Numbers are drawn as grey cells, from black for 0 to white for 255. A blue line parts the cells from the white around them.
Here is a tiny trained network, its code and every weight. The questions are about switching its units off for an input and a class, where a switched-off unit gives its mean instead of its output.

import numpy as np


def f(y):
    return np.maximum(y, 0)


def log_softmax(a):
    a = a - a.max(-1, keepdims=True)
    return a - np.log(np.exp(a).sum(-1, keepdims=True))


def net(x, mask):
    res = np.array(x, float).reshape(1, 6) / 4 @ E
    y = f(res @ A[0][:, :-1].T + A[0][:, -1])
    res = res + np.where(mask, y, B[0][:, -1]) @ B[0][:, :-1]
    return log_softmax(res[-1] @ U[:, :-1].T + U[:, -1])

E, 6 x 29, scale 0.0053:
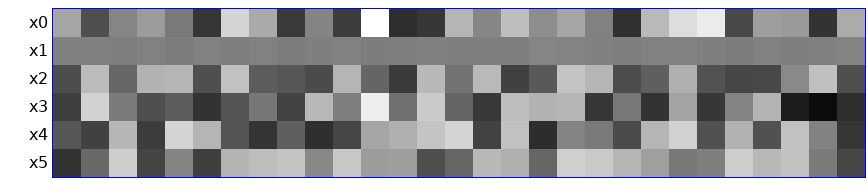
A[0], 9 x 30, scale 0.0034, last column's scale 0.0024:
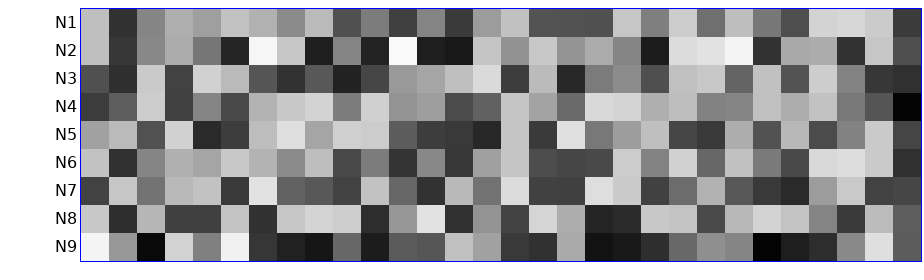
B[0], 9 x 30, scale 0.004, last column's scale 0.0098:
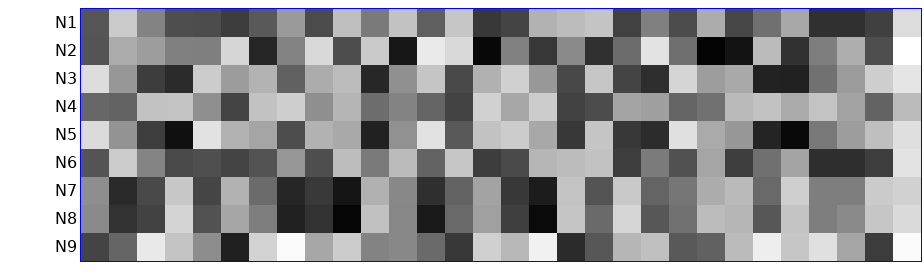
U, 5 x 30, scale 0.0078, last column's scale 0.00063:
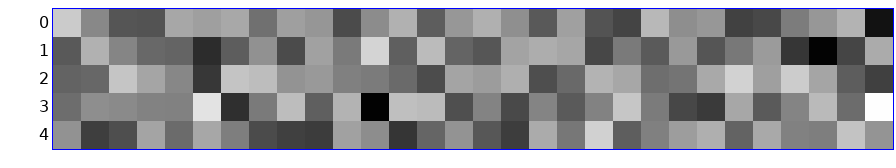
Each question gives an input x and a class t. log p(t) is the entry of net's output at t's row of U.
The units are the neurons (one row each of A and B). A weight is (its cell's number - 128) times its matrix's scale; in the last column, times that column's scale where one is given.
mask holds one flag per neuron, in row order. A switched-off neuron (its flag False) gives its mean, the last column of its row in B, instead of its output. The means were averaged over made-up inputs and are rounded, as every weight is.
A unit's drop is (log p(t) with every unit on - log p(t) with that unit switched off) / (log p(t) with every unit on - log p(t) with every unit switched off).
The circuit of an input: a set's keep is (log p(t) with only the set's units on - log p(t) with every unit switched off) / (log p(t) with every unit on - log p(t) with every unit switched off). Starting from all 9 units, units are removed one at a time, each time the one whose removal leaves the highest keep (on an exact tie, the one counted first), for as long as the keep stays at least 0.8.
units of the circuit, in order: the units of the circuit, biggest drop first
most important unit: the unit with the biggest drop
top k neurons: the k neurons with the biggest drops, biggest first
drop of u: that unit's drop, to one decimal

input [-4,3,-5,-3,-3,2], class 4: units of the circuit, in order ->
[N2, N8]
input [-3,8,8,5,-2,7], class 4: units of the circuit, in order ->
[N7]
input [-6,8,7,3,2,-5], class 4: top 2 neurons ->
[N2, N7]
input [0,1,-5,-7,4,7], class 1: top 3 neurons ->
[N6, N1, N9]
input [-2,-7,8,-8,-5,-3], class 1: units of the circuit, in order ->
[N6, N1]
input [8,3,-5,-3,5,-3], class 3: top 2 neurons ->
[N2, N5]
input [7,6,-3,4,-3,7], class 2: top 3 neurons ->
[N4, N6, N1]
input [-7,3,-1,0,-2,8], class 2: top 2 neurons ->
[N4, N2]
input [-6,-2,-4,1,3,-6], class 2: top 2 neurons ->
[N9, N2]
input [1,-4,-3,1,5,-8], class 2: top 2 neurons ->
[N9, N5]
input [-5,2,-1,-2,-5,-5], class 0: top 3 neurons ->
[N5, N2, N4]
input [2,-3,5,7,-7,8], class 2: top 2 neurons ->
[N4, N3]
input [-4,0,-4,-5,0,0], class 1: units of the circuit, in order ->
[N2, N6, N1]
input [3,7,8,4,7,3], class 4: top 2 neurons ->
[N7, N5]
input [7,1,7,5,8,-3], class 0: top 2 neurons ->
[N3, N8]
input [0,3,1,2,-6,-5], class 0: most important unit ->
N5
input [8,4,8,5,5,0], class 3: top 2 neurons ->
[N2, N8]
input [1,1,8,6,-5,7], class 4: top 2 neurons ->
[N7, N9]
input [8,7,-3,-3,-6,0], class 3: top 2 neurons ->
[N2, N3]
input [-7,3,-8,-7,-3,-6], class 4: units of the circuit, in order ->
[N8]
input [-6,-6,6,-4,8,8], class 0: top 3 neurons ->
[N3, N9, N2]
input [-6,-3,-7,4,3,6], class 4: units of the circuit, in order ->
[N8, N2]
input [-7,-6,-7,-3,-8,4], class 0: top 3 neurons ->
[N5, N2, N7]
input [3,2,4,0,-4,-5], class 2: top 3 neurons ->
[N9, N3, N8]
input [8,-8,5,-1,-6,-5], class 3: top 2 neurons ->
[N2, N3]
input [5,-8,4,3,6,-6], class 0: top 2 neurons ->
[N3, N4]
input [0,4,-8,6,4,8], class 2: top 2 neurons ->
[N4, N7]
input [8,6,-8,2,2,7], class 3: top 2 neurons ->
[N2, N9]
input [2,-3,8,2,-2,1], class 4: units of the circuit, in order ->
[N7]
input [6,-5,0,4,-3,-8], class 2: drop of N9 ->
0.7
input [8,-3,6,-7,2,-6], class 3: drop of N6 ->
-0.1
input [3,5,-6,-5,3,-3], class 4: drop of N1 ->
-0.2
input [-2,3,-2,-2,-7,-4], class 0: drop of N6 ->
0.0
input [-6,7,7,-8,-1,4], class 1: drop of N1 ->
0.3
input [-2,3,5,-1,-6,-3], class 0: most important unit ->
N5
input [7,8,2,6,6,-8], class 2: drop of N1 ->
0.1
